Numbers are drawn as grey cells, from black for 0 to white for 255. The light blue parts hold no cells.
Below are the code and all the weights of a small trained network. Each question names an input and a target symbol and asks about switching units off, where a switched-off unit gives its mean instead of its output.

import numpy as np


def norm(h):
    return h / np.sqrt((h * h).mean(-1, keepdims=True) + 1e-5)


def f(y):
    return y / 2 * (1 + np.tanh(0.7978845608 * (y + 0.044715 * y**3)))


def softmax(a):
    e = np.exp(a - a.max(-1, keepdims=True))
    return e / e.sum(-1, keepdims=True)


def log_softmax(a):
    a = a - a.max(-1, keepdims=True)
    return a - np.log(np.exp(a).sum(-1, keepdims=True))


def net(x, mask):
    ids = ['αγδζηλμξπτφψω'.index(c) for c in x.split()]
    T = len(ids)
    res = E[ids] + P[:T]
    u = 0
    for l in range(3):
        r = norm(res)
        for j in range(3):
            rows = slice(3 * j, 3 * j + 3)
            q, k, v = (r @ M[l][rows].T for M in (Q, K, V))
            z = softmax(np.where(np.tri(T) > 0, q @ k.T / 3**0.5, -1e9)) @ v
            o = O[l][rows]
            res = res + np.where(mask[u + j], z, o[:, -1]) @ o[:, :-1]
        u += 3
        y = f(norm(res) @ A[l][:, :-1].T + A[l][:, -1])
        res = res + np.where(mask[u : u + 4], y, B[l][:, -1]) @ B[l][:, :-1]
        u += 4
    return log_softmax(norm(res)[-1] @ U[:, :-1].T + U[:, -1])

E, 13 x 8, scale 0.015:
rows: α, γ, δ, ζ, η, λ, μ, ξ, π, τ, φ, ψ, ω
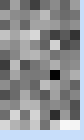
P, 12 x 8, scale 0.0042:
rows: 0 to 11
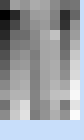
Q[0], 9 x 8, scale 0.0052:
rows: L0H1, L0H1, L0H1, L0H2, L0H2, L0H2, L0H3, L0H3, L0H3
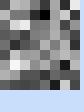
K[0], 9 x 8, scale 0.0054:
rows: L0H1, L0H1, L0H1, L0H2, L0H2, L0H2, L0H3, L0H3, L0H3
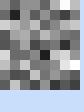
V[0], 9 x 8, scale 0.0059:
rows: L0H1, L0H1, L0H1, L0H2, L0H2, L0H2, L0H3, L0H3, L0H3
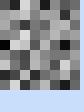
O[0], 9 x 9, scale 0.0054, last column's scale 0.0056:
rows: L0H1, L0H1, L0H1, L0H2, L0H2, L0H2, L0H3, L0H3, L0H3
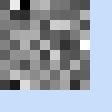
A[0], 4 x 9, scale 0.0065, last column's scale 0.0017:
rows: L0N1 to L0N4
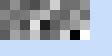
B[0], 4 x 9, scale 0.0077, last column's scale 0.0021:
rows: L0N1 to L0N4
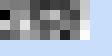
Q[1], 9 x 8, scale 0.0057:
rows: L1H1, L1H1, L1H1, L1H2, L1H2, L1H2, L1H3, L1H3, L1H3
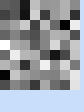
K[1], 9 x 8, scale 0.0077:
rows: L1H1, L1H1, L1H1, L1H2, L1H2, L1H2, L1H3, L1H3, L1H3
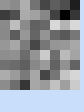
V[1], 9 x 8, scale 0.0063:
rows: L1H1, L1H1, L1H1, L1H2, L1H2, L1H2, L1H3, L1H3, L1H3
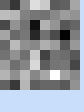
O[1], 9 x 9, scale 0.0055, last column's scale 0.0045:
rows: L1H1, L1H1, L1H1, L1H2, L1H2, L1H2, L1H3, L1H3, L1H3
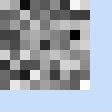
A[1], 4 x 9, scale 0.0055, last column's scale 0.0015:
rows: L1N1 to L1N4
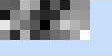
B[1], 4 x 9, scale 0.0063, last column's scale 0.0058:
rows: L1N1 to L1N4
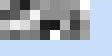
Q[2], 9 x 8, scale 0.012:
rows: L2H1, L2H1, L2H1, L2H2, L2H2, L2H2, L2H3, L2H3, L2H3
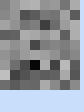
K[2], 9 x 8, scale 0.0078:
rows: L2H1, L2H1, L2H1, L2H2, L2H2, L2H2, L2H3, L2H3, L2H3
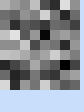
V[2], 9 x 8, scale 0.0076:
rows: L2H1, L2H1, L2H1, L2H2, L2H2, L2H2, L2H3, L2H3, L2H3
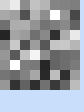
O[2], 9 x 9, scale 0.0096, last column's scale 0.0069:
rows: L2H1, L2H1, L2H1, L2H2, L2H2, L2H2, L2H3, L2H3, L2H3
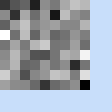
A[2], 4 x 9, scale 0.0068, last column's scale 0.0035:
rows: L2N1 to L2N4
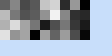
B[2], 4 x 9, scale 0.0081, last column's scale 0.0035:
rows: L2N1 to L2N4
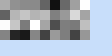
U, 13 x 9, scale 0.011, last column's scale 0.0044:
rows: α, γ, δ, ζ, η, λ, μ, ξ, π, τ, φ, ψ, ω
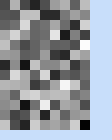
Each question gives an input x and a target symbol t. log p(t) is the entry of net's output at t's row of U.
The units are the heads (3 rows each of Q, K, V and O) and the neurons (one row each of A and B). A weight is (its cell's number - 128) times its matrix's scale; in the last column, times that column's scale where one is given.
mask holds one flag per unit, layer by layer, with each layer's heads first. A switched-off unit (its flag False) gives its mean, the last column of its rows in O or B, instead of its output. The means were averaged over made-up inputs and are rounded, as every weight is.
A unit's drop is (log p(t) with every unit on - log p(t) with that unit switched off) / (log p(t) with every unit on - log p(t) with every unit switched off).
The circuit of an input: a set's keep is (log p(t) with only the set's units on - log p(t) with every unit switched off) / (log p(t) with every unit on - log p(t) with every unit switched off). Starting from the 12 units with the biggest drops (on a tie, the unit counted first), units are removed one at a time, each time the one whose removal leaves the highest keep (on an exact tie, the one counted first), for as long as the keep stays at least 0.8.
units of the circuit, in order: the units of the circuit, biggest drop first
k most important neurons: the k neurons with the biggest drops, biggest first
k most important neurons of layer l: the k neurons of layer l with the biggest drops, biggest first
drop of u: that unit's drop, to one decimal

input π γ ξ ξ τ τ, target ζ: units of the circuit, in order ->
(L2H1)
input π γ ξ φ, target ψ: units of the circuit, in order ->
(L2H3; L2H2)
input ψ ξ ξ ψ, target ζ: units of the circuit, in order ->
(L0N4; L2H1)
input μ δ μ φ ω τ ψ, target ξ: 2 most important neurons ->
(L0N3; L0N4)
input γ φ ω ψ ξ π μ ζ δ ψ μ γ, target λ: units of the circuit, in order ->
(L0H3; L1H1)
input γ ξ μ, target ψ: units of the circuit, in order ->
(L2H3; L0H1)
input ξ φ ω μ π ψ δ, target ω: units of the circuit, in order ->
(L1H3; L0H3)
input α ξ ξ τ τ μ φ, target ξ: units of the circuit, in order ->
(L0H3; L0H1)
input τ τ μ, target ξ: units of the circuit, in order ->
(L0H3; L0H2)
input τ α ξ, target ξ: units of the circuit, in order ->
(L0H1; L0H3)
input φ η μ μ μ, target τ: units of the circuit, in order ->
(L2H1; L0H3)
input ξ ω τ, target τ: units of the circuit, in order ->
(L0H2; L2N2; L2H3)
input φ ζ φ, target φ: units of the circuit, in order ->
(L0H1; L2H1)
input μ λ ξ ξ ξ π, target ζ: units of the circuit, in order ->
(L2H1)
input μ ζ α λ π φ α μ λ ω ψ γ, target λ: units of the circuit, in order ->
(L0H3; L1H1; L1H2)
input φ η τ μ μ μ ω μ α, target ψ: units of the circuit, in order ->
(L1H3; L1H1; L1N4; L2H3)
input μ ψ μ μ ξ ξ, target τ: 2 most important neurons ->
(L1N2; L0N4)
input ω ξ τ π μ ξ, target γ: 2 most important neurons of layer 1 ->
(L1N2; L1N3)
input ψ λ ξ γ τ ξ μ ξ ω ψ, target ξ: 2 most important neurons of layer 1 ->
(L1N3; L1N2)
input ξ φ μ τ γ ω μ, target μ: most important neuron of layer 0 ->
(L0N1)
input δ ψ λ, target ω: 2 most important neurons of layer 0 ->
(L0N4; L0N3)
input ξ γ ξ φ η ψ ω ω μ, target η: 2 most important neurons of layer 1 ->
(L1N3; L1N1)
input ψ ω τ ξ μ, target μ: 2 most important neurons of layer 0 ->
(L0N1; L0N3)
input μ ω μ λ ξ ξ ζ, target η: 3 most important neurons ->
(L2N4; L2N3; L1N3)
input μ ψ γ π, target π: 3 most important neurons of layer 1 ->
(L1N2; L1N1; L1N4)
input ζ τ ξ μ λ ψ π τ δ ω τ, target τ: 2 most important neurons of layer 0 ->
(L0N2; L0N4)
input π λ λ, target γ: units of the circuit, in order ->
(L2H3)
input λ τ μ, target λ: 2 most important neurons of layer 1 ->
(L1N3; L1N4)
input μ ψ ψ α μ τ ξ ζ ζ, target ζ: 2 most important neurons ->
(L0N4; L1N3)
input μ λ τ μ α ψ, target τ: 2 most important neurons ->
(L0N4; L1N3)
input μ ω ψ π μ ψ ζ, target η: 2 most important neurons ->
(L2N4; L2N3)
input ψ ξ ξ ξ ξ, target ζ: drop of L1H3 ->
0.2
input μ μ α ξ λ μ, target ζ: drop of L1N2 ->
-0.1
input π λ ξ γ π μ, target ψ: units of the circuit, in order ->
(L2H3)
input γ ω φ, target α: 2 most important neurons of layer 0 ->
(L0N3; L0N4)
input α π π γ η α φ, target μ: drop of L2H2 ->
0.5
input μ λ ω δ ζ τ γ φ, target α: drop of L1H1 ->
0.5
